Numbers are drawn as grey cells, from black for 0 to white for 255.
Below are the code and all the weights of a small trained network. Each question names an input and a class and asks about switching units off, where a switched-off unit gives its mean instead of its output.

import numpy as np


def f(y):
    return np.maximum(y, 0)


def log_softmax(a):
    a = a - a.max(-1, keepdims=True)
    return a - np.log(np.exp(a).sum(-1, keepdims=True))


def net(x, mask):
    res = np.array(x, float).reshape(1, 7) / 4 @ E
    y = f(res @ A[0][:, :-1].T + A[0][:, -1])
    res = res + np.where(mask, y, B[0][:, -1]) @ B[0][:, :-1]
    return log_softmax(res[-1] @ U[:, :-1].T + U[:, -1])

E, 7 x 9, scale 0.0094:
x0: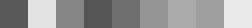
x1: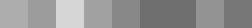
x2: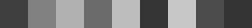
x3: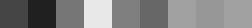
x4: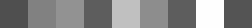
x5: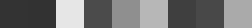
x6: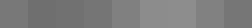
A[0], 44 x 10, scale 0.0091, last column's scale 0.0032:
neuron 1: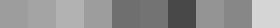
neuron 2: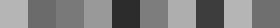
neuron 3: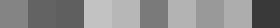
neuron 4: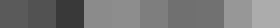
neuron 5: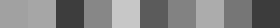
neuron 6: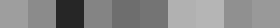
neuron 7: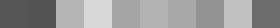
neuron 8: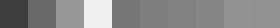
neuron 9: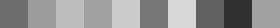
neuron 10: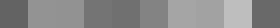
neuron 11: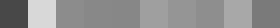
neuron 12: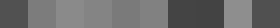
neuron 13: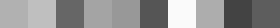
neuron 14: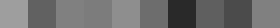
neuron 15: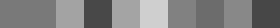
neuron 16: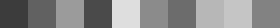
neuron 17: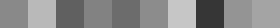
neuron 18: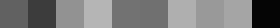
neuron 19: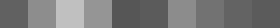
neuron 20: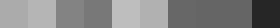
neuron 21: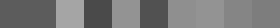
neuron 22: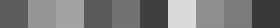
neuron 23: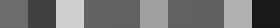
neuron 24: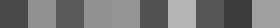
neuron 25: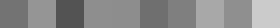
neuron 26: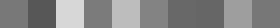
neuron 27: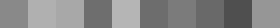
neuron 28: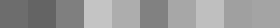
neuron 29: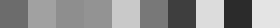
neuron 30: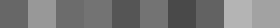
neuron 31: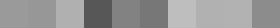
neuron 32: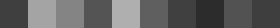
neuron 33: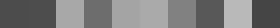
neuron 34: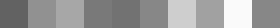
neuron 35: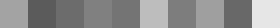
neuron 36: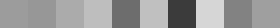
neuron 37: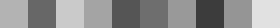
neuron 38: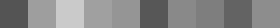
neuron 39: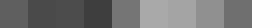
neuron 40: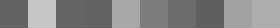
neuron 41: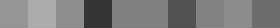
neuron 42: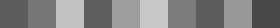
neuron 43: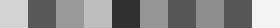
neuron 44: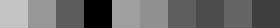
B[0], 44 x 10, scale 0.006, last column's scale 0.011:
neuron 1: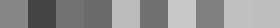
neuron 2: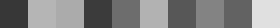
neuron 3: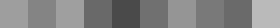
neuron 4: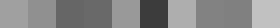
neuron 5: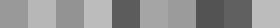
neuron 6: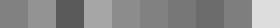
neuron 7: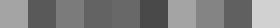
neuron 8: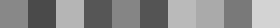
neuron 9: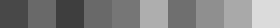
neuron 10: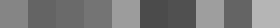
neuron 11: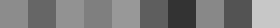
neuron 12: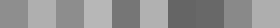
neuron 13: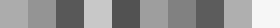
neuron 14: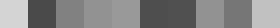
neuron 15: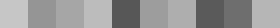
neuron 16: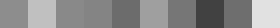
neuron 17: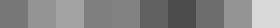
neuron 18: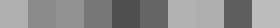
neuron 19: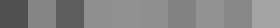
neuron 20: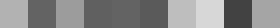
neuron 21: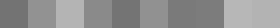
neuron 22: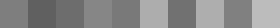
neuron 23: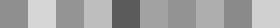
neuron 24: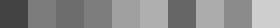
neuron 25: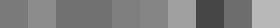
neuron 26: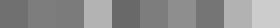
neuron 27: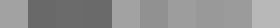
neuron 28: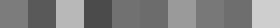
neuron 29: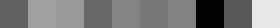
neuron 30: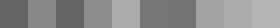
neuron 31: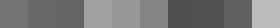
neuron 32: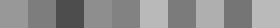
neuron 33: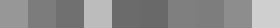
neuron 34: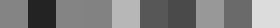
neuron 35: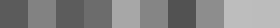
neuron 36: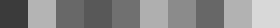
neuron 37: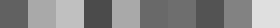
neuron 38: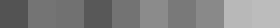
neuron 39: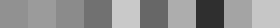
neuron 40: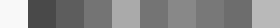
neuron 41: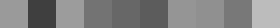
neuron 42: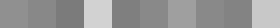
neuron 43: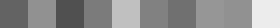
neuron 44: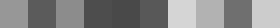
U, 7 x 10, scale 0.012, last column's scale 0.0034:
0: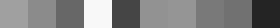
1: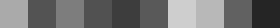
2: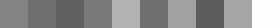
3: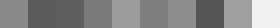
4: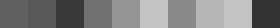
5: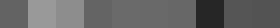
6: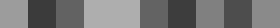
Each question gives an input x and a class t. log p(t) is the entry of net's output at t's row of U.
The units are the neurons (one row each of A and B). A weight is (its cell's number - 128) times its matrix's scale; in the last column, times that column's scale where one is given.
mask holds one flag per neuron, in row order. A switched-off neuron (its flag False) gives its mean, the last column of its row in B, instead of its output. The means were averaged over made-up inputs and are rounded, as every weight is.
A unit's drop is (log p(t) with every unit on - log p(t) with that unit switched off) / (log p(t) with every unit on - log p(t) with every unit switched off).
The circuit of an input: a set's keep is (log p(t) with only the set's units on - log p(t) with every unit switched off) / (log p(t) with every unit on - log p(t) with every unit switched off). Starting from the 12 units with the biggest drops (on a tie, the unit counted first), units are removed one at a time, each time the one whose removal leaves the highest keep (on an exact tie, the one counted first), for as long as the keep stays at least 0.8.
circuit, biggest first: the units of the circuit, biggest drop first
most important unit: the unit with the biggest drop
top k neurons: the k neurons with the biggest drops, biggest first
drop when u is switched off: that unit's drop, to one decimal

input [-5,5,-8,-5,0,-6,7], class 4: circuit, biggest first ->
[neuron 43; neuron 36]
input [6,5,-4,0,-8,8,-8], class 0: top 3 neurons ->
[neuron 23; neuron 42; neuron 33]
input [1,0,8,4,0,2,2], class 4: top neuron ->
[neuron 9]
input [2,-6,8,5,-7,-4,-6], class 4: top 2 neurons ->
[neuron 24; neuron 9]
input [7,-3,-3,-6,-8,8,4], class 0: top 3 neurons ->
[neuron 23; neuron 42; neuron 15]
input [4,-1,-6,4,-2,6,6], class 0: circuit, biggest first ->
[neuron 23; neuron 33]
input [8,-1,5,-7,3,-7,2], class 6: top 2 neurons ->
[neuron 11; neuron 31]
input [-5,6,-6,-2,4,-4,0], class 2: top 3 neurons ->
[neuron 29; neuron 36; neuron 1]
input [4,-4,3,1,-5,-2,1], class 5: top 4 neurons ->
[neuron 2; neuron 17; neuron 1; neuron 43]
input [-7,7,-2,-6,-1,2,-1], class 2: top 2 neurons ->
[neuron 43; neuron 1]
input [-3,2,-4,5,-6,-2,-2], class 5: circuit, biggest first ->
[neuron 2; neuron 37]
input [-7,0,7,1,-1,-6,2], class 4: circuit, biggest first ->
[neuron 9; neuron 24]
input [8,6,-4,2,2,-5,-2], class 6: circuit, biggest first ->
[neuron 34; neuron 11]
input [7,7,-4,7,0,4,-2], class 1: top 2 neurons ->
[neuron 7; neuron 8]
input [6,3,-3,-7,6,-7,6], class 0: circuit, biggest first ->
[neuron 5]
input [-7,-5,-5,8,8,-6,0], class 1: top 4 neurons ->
[neuron 28; neuron 3; neuron 18; neuron 8]
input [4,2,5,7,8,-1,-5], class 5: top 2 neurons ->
[neuron 29; neuron 16]
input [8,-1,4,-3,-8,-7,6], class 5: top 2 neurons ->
[neuron 2; neuron 17]
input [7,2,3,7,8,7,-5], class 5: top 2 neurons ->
[neuron 16; neuron 29]
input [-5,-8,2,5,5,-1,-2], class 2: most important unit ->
neuron 39
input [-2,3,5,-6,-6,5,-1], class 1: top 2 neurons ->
[neuron 44; neuron 20]
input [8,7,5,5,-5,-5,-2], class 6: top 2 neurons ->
[neuron 34; neuron 11]
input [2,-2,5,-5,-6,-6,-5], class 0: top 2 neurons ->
[neuron 13; neuron 29]
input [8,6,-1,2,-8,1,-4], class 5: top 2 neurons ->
[neuron 2; neuron 37]
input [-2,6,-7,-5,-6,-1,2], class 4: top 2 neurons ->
[neuron 43; neuron 29]
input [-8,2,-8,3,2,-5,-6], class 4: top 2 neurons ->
[neuron 36; neuron 43]
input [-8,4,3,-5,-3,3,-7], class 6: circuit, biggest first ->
[neuron 14]
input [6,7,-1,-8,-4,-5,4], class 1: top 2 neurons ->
[neuron 44; neuron 20]
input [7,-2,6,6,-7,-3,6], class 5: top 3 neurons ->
[neuron 2; neuron 17; neuron 1]
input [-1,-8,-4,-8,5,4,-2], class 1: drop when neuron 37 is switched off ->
0.0
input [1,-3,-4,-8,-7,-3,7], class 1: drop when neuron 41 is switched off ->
0.1
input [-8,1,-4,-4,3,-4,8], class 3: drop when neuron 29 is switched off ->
0.4
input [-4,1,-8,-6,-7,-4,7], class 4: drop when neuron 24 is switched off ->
-0.1
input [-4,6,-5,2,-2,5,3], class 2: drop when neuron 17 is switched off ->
-0.1
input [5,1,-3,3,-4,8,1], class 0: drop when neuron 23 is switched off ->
0.2
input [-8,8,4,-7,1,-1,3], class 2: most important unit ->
neuron 29
